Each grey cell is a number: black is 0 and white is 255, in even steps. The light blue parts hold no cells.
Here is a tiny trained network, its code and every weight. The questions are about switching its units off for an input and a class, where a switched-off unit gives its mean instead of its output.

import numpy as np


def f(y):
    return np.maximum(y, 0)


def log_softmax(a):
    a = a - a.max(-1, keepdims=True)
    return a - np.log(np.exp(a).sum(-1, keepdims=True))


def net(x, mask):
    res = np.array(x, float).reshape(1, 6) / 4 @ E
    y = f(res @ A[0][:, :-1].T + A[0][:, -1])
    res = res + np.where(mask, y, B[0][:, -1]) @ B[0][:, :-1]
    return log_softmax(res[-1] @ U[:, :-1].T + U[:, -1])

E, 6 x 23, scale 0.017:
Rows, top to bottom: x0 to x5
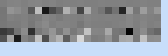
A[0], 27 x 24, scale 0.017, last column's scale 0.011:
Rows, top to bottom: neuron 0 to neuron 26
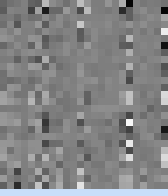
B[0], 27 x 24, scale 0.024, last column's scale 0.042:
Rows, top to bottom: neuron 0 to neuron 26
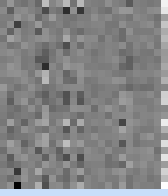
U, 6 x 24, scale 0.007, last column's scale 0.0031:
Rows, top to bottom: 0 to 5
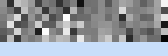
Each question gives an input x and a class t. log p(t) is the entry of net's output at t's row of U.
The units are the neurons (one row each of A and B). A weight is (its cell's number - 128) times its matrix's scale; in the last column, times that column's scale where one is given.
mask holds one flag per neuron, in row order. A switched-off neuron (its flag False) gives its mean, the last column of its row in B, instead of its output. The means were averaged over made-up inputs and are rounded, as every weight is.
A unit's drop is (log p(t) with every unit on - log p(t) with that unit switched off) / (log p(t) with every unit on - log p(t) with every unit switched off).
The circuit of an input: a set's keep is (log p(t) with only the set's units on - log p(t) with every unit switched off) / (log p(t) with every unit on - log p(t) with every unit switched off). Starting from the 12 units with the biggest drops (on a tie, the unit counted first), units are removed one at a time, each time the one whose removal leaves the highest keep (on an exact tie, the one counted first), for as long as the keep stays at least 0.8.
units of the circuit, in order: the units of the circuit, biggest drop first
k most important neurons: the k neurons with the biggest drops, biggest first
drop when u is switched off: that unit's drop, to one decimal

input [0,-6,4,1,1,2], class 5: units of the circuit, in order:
neuron 0
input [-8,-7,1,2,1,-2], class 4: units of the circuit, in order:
neuron 0; neuron 26
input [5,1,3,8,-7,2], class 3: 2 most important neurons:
neuron 17; neuron 20
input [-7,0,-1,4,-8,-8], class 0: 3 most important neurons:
neuron 22; neuron 14; neuron 13
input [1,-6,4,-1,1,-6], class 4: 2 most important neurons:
neuron 0; neuron 1
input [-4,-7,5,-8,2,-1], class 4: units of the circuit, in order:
neuron 26; neuron 0
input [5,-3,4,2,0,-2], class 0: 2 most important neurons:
neuron 26; neuron 17
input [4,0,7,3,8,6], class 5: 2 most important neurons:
neuron 0; neuron 22
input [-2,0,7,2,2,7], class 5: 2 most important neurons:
neuron 1; neuron 22
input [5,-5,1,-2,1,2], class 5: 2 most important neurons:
neuron 1; neuron 0
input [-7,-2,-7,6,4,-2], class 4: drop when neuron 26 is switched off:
0.3
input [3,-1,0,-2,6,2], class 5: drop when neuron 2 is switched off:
0.0
